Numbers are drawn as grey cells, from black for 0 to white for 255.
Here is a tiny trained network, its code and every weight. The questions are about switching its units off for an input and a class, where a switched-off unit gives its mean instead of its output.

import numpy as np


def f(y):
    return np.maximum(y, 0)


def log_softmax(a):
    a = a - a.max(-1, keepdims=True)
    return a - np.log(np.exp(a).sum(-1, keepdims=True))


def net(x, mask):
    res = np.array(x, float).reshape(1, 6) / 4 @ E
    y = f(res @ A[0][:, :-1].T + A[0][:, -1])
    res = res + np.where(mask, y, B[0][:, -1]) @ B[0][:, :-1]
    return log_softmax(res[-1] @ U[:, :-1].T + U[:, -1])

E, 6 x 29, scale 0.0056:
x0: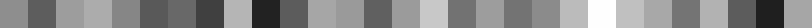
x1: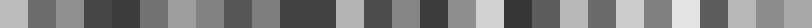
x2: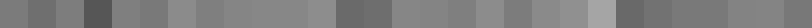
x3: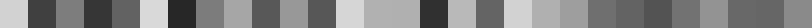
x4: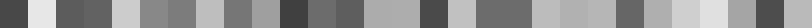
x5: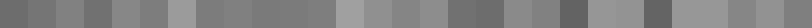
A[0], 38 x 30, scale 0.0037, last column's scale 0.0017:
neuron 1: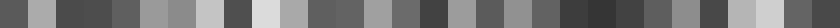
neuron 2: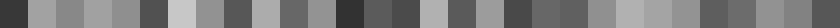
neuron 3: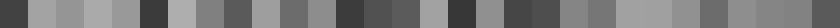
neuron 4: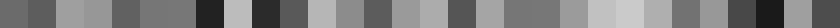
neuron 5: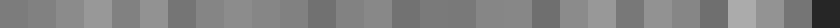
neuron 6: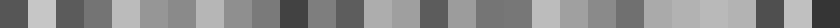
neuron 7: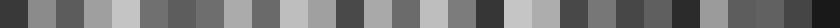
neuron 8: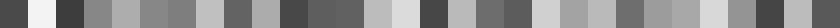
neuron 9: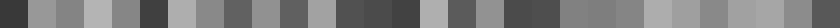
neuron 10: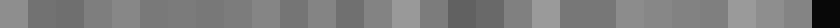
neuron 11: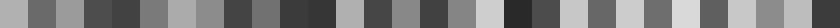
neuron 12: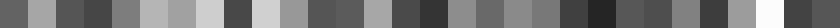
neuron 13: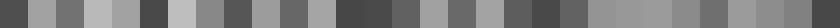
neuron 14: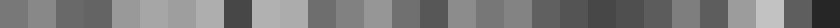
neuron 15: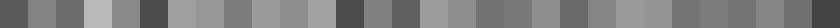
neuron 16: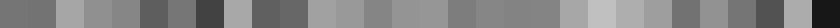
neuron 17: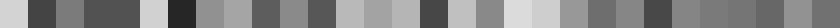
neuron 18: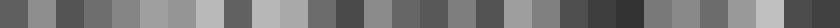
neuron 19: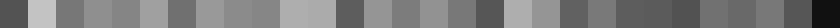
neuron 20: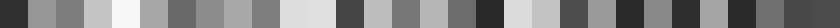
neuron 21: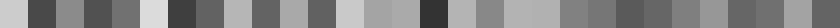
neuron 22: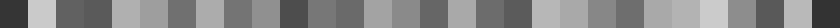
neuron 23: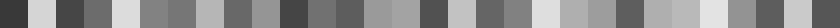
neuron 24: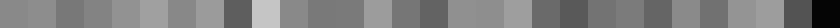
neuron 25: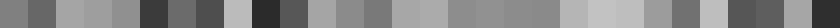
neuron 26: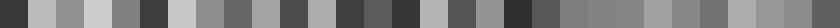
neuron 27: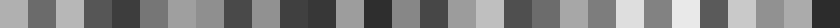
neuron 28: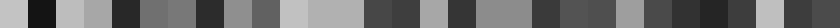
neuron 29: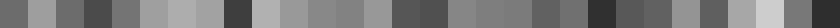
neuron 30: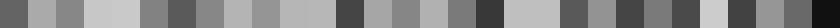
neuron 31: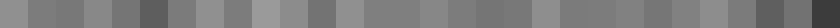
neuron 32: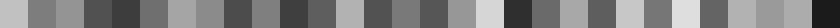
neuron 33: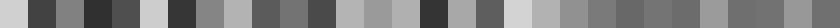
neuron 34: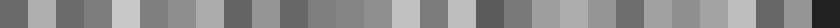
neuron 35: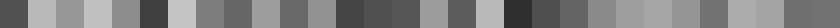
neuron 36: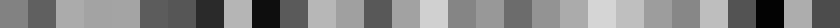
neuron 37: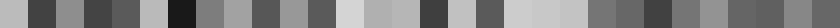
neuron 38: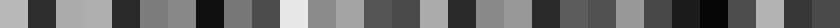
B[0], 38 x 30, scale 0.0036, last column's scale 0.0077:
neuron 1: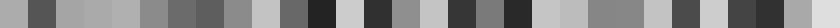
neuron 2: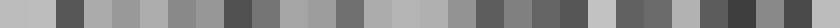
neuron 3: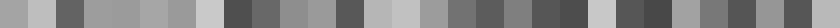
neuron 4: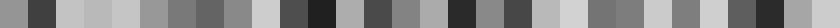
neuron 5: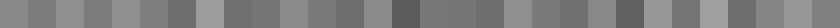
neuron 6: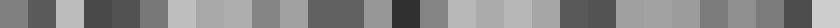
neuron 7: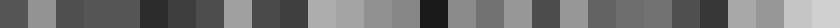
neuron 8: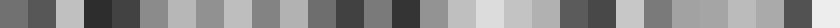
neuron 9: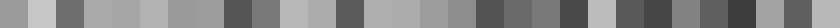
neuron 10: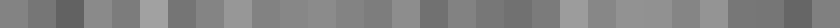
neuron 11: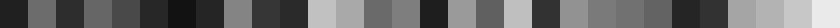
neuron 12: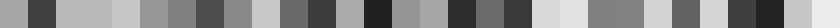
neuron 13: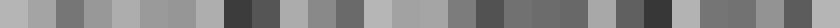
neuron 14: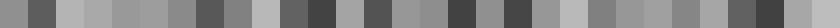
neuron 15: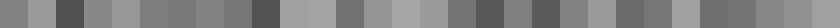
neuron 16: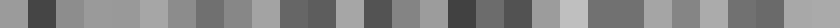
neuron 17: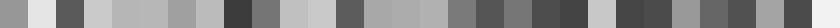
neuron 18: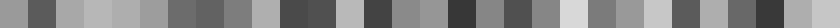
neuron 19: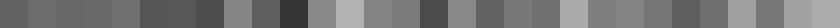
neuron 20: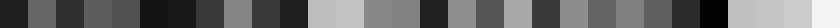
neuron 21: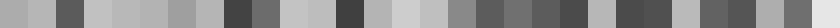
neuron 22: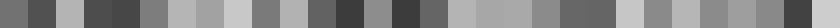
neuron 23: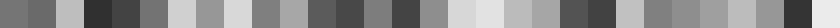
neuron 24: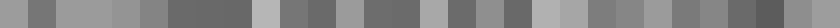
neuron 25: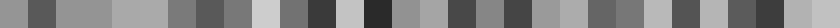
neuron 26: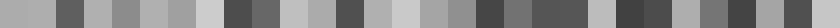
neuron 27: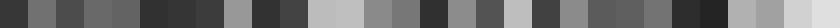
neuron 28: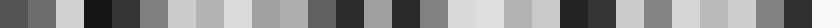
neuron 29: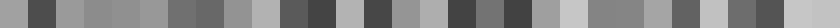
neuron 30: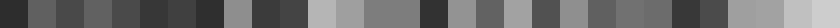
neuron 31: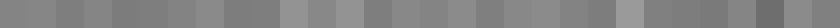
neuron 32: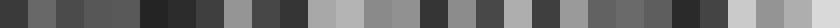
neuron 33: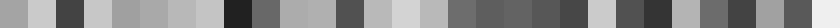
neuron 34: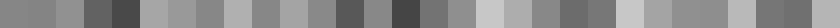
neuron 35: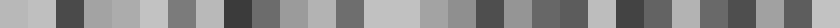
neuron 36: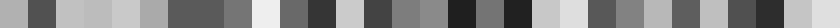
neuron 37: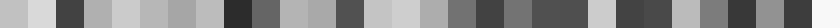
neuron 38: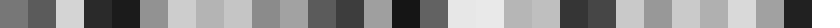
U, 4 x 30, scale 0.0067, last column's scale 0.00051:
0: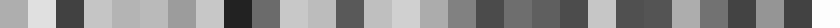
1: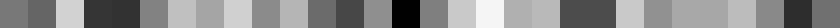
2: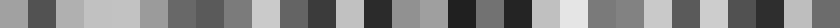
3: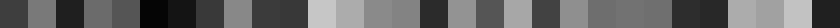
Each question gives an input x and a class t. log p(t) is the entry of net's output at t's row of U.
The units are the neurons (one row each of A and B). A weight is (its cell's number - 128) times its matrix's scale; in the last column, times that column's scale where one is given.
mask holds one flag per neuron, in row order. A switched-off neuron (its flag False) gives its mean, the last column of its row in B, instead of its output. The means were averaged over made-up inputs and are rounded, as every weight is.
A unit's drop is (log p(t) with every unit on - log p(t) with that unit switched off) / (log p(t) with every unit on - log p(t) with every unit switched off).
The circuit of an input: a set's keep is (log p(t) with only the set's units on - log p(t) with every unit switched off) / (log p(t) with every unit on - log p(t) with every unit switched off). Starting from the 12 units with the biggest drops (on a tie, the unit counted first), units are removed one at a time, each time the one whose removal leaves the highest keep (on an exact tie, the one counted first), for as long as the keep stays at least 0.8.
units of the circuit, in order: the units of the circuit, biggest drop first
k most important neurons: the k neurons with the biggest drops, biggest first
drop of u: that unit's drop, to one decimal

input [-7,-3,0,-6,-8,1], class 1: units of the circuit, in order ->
[neuron 38]
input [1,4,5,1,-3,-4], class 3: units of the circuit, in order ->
[neuron 11; neuron 27]
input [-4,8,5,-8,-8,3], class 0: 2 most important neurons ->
[neuron 35; neuron 26]
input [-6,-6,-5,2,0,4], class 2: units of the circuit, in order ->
[neuron 12; neuron 1]
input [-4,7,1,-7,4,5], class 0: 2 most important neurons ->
[neuron 26; neuron 35]
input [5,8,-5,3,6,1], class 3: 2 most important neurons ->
[neuron 11; neuron 27]
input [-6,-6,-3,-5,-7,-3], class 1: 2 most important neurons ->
[neuron 38; neuron 28]
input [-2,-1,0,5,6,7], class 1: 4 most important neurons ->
[neuron 23; neuron 8; neuron 22; neuron 6]
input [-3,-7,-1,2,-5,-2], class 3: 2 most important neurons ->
[neuron 20; neuron 7]
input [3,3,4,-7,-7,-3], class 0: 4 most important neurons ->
[neuron 35; neuron 26; neuron 3; neuron 2]
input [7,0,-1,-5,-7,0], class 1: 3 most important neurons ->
[neuron 38; neuron 28; neuron 12]
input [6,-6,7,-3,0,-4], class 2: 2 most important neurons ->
[neuron 36; neuron 4]
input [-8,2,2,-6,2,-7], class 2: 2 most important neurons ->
[neuron 12; neuron 1]
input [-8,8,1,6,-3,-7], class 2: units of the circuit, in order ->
[neuron 12]
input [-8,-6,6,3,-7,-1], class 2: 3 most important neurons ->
[neuron 12; neuron 1; neuron 18]
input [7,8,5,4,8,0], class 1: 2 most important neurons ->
[neuron 8; neuron 23]
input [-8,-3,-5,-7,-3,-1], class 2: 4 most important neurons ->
[neuron 12; neuron 1; neuron 18; neuron 29]
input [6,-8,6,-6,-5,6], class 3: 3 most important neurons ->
[neuron 20; neuron 7; neuron 30]
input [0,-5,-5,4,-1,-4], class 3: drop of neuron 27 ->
-0.1
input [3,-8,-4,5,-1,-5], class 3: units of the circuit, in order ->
[neuron 20]
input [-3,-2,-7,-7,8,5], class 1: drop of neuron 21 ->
0.2
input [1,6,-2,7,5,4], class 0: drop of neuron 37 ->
0.2
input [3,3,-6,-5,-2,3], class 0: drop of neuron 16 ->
0.0
